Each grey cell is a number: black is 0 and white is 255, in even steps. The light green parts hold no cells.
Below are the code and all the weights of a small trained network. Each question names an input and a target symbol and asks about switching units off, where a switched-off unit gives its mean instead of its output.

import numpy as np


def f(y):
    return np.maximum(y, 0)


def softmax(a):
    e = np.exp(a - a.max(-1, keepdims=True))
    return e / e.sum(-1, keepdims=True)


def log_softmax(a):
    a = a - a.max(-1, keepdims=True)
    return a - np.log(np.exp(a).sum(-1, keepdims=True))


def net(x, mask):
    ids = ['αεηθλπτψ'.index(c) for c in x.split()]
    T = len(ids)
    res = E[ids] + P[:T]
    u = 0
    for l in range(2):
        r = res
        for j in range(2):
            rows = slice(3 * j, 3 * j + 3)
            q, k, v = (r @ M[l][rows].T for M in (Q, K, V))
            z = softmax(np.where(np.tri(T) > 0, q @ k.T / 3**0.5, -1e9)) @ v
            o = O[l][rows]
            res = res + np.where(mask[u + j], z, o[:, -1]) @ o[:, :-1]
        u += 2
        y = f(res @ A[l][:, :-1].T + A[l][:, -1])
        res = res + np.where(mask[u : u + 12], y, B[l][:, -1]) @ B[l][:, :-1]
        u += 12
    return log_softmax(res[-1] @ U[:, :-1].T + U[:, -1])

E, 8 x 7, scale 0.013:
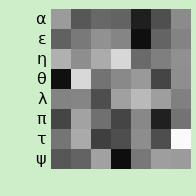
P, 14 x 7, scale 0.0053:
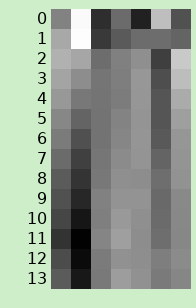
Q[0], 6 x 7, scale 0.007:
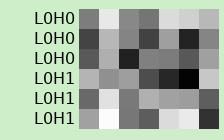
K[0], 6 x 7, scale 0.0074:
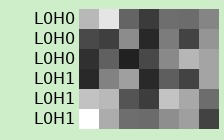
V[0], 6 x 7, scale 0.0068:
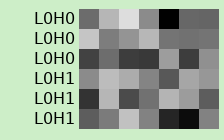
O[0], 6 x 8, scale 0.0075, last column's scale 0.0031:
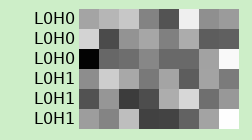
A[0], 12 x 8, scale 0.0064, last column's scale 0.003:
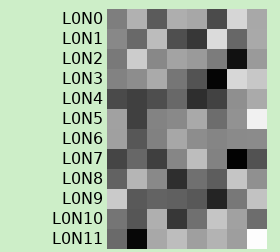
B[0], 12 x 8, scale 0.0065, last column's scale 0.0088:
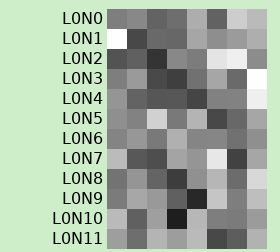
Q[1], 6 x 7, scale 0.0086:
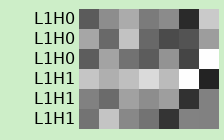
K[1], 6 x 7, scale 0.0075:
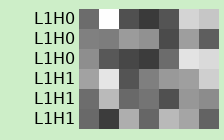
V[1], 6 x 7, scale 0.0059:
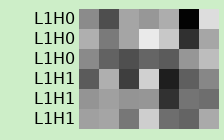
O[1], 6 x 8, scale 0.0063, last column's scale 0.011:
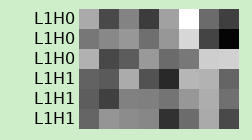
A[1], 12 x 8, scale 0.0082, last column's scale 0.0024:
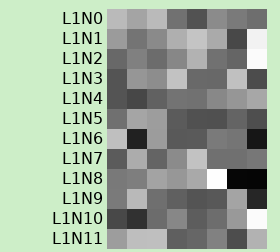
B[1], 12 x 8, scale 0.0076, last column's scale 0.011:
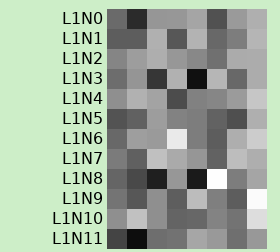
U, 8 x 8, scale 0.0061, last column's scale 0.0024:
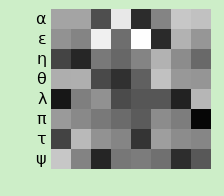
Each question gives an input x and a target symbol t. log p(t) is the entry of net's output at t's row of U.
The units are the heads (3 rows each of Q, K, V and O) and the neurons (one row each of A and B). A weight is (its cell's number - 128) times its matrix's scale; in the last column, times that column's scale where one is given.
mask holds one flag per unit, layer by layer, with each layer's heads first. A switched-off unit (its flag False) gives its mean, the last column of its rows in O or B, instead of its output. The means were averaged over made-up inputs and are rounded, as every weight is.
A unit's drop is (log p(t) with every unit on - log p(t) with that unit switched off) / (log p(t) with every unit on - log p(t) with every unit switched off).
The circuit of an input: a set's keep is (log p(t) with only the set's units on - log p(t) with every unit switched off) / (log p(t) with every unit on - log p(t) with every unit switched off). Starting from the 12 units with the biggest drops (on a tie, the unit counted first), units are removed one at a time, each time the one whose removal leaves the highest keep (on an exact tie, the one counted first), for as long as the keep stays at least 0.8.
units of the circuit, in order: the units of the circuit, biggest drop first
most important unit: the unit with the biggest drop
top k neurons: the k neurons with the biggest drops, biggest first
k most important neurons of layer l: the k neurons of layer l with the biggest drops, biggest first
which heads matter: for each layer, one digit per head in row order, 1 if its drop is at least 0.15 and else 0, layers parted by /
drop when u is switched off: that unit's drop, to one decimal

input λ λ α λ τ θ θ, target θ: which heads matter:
10 / 10
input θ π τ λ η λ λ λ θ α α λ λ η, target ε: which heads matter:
11 / 10
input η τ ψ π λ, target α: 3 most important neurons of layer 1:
(L1N3 L1N9 L1N1)
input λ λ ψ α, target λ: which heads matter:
11 / 00
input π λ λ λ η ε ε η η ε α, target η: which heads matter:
11 / 10
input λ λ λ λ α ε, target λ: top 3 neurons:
(L0N3 L1N5 L0N9)
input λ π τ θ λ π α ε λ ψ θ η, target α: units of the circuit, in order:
(L0N8 L1N9 L1N1)
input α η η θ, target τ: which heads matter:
00 / 01
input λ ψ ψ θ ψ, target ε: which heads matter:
00 / 01
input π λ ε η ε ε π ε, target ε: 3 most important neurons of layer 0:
(L0N1 L0N7 L0N10)
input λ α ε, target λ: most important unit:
L0H1
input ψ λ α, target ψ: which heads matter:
00 / 01
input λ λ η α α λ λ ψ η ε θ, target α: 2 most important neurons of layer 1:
(L1N3 L1N1)
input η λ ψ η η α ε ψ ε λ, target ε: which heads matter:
10 / 10
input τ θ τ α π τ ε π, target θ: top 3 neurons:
(L0N0 L1N4 L1N10)
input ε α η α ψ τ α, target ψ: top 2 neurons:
(L0N10 L0N9)
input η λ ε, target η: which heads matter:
11 / 00
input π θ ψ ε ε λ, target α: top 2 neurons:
(L1N3 L0N8)
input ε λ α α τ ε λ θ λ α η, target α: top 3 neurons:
(L0N7 L0N8 L1N3)
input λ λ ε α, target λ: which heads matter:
01 / 01
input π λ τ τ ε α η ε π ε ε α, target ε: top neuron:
(L1N6)
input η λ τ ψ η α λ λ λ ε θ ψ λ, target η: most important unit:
L1H0
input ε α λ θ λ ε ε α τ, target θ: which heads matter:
00 / 00
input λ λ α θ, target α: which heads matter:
01 / 10
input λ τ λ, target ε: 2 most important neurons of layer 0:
(L0N7 L0N0)
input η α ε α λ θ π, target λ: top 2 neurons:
(L1N5 L1N9)
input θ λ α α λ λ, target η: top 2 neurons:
(L0N7 L1N8)
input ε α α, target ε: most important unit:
L0H0
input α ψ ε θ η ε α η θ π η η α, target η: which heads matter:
10 / 10
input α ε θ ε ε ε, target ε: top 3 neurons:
(L0N1 L0N10 L1N8)
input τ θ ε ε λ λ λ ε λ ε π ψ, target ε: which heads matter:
00 / 00
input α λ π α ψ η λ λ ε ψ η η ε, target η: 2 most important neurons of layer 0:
(L0N0 L0N3)
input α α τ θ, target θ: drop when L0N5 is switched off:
0.1
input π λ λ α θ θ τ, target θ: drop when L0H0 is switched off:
0.1
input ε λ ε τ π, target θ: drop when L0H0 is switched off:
0.3
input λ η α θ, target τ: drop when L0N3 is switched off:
-0.1
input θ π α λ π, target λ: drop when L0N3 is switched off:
0.0
